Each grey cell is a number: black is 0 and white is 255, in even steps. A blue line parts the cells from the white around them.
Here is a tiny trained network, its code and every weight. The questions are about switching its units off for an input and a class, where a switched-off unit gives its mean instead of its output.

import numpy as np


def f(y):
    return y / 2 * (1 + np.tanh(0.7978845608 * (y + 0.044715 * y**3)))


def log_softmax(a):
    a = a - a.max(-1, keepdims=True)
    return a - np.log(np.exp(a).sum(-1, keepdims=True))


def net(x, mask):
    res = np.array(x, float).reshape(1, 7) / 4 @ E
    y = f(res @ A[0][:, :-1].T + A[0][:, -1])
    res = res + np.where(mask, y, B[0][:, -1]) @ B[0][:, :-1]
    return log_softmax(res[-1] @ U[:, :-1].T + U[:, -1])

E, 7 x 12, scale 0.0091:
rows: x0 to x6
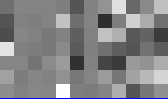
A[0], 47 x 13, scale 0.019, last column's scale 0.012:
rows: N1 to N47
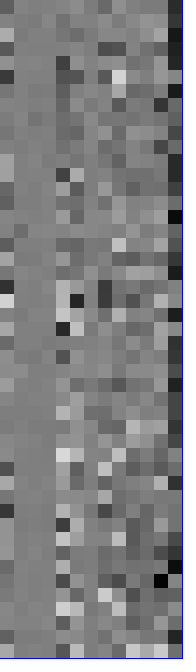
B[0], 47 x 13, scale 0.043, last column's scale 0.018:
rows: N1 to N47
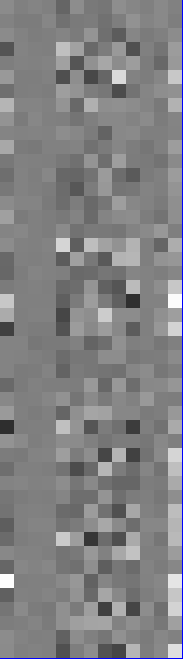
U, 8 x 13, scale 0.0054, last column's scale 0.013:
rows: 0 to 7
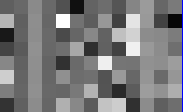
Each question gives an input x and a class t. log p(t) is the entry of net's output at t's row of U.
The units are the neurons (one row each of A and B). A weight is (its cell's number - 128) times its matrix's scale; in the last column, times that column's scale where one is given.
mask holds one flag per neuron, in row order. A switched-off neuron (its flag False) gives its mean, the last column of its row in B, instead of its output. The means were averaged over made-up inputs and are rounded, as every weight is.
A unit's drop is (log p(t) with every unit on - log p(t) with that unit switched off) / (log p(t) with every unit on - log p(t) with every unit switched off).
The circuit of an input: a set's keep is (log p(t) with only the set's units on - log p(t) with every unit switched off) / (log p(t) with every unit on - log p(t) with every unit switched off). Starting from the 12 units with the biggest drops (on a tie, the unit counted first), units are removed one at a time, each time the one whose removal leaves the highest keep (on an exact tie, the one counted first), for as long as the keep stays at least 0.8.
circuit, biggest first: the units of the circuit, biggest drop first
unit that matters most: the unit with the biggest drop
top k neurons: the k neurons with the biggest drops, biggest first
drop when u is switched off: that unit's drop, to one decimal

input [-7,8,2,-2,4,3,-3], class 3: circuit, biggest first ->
N22
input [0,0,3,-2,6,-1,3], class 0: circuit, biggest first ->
N42, N33
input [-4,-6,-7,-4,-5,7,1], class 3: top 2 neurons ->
N47, N22
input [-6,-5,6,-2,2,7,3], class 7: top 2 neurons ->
N47, N22
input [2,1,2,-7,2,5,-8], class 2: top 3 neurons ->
N6, N42, N39
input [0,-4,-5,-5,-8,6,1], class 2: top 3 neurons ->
N22, N47, N42
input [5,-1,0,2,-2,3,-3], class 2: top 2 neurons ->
N22, N42
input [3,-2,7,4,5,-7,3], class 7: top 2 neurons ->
N43, N34
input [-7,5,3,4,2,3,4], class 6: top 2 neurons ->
N6, N37
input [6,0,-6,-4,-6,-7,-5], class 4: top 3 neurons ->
N33, N44, N31
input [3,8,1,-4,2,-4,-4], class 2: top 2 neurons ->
N6, N39
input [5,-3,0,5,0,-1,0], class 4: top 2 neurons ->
N33, N44
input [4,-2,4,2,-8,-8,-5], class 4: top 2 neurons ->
N42, N31
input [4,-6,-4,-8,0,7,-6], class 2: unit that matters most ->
N47
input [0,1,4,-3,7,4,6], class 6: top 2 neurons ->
N42, N22
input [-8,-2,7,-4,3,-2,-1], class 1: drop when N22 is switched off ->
0.1
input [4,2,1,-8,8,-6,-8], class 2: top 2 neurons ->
N6, N22
